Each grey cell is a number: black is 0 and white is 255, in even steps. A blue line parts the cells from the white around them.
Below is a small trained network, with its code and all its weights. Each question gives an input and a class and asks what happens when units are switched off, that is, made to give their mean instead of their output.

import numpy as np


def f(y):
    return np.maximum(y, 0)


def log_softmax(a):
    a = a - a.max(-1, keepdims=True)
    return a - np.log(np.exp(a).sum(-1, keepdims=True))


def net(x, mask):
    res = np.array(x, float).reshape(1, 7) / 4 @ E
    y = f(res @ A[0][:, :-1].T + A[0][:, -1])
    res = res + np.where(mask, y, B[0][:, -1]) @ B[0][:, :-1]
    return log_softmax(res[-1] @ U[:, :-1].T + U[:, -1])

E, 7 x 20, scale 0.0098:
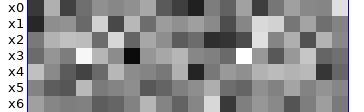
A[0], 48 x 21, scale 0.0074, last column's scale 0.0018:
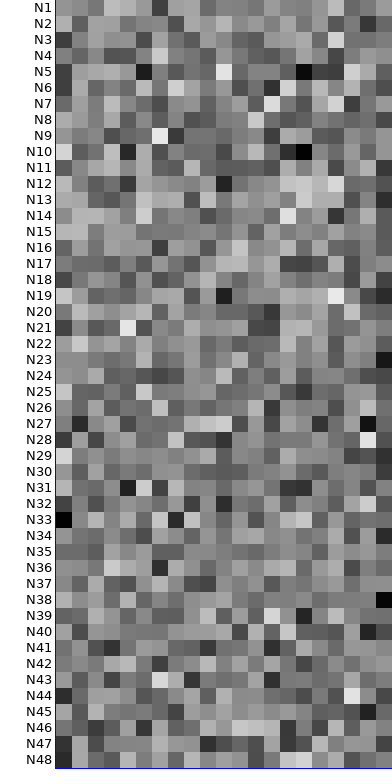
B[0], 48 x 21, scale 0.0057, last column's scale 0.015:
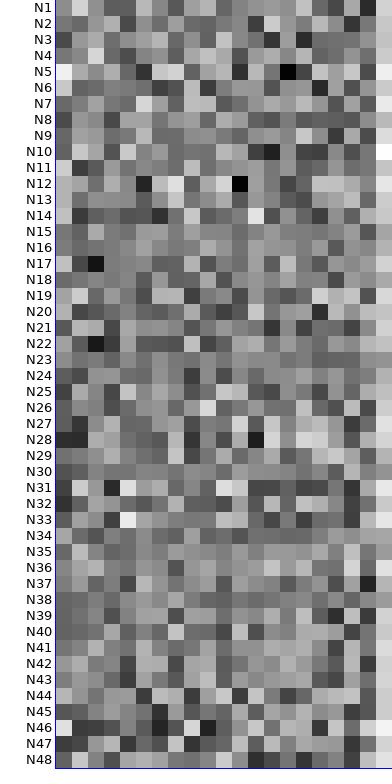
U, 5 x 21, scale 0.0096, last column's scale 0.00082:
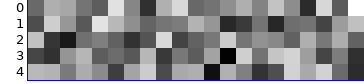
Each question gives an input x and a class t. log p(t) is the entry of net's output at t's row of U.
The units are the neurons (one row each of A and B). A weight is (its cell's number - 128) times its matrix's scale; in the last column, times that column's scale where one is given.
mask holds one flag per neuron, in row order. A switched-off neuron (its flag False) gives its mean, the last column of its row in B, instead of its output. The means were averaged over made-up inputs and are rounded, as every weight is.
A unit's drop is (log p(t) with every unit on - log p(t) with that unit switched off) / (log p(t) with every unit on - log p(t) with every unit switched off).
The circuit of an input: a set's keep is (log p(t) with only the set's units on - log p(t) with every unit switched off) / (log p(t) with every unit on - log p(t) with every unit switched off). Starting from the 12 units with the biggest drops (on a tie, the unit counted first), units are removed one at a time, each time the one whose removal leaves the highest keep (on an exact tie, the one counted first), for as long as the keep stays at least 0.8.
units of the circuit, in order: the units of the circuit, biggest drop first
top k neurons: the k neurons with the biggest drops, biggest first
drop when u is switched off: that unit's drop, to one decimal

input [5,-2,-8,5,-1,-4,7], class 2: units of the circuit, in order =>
N46
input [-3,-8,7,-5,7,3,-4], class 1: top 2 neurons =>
N31, N10
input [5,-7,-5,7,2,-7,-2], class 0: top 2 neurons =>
N7, N42
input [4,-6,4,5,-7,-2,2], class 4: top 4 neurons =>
N5, N44, N33, N48
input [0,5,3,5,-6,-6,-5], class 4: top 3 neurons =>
N5, N44, N31
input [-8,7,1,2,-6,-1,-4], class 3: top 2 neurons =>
N27, N40
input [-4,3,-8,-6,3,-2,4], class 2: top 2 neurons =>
N46, N17
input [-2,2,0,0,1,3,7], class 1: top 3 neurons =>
N28, N47, N32
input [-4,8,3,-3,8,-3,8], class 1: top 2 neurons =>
N48, N33
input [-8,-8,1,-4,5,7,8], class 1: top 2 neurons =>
N31, N10
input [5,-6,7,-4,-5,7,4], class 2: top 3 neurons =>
N14, N20, N22
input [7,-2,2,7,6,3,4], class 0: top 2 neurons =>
N7, N1
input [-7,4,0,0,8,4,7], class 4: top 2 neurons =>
N12, N19
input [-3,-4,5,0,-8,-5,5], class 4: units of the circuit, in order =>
N5
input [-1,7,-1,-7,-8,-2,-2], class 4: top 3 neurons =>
N5, N44, N7
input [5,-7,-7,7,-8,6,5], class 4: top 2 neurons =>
N5, N44
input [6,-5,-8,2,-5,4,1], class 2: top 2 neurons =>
N46, N17
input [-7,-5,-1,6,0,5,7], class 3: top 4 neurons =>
N27, N2, N45, N40
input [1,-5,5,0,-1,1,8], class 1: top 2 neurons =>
N31, N46
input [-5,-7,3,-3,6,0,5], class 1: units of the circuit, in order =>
N31
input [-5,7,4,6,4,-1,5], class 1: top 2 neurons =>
N48, N33
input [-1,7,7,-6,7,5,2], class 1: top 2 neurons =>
N48, N33
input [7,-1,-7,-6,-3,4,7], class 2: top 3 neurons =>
N46, N17, N27
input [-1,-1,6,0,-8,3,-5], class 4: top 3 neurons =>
N5, N44, N46
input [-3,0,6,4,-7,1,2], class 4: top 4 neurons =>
N5, N44, N46, N17
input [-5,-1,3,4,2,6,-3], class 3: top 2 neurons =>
N2, N27
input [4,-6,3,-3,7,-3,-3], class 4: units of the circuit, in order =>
N12
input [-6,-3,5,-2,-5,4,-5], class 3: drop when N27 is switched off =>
0.6
